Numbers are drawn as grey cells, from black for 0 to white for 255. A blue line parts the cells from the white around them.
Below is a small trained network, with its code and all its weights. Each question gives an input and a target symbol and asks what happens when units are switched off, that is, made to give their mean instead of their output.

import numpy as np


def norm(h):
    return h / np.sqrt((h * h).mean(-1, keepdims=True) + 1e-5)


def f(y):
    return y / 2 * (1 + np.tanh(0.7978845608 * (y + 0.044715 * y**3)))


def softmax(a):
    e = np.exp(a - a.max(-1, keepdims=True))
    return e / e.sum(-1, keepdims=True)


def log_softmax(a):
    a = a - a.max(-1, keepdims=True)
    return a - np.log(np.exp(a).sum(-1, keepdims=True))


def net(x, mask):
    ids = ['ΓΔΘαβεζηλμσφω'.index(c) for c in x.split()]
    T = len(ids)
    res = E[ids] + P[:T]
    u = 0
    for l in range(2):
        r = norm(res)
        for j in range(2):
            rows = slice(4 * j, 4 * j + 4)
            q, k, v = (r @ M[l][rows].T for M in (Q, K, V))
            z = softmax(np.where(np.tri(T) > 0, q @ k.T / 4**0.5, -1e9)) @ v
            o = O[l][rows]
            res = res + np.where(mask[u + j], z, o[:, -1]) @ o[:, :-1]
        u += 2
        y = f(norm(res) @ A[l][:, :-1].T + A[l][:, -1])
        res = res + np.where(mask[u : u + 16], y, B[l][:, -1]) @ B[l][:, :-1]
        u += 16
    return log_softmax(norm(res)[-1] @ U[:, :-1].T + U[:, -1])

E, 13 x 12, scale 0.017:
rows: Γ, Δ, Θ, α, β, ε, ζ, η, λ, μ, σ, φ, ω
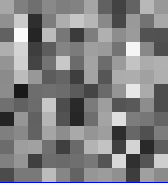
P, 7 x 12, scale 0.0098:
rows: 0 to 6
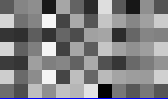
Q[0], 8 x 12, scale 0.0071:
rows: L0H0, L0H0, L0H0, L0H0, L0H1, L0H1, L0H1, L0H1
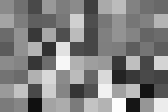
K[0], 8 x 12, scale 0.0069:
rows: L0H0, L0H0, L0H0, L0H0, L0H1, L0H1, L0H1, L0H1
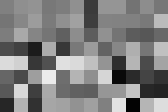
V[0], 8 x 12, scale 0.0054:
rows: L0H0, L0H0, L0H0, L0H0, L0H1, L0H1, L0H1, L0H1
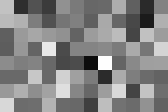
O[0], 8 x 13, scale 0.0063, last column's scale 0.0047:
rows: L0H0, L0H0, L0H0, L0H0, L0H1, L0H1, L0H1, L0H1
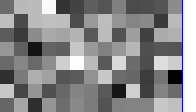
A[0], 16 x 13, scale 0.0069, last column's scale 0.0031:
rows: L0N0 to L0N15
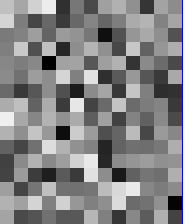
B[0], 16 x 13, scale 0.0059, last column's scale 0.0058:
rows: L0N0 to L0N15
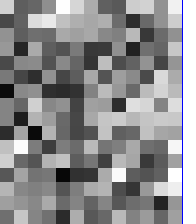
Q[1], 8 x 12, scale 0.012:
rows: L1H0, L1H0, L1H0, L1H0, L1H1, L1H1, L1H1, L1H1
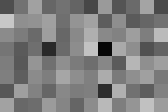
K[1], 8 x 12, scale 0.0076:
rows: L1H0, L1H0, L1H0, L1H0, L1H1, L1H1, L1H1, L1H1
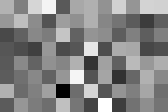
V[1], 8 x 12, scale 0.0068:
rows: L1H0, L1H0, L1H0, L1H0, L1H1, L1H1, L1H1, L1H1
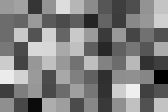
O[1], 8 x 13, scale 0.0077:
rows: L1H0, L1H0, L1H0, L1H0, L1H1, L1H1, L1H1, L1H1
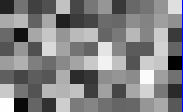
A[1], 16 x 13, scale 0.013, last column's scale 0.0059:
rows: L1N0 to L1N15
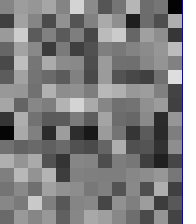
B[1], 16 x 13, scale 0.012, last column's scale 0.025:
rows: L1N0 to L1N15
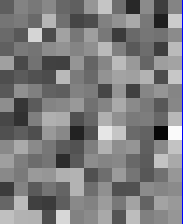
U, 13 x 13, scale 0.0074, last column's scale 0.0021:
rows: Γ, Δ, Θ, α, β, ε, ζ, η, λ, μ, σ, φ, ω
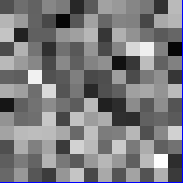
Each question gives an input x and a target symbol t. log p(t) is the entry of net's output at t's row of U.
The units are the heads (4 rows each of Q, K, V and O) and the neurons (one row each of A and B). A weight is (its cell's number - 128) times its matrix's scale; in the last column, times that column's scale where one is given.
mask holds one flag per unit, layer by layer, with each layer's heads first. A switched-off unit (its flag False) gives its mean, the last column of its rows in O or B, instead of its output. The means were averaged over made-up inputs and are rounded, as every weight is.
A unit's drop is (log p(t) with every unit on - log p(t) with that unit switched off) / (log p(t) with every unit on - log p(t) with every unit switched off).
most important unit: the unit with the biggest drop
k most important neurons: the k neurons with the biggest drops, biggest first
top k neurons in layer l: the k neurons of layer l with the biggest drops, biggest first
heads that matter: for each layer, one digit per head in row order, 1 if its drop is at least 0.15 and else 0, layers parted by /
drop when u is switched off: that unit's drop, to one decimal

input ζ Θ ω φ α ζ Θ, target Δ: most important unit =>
L0H1
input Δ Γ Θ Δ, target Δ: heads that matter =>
00 / 10
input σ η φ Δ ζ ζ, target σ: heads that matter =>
01 / 11
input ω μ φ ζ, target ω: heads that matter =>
10 / 11
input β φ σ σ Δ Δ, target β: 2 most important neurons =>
(L0N13 L0N8)
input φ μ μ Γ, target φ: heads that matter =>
10 / 00
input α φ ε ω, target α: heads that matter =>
01 / 11
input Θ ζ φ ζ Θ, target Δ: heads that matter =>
01 / 10
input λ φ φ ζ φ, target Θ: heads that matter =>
10 / 11
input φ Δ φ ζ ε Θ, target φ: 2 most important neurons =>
(L0N0 L1N9)
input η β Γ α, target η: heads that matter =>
01 / 01
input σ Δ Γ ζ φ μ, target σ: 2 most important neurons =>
(L1N9 L0N8)
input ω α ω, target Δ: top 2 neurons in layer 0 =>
(L0N12 L0N0)
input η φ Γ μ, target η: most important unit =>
L0H1
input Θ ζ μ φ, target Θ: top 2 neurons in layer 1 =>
(L1N9 L1N7)
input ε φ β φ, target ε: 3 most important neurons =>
(L0N0 L1N9 L1N2)
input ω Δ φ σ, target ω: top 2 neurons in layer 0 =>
(L0N0 L0N13)
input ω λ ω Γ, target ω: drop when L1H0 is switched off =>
0.3
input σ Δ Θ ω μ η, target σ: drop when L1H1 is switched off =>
0.4
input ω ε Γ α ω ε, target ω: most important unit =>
L0H0
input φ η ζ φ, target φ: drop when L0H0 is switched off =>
1.2
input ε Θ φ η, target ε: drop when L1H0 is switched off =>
0.1
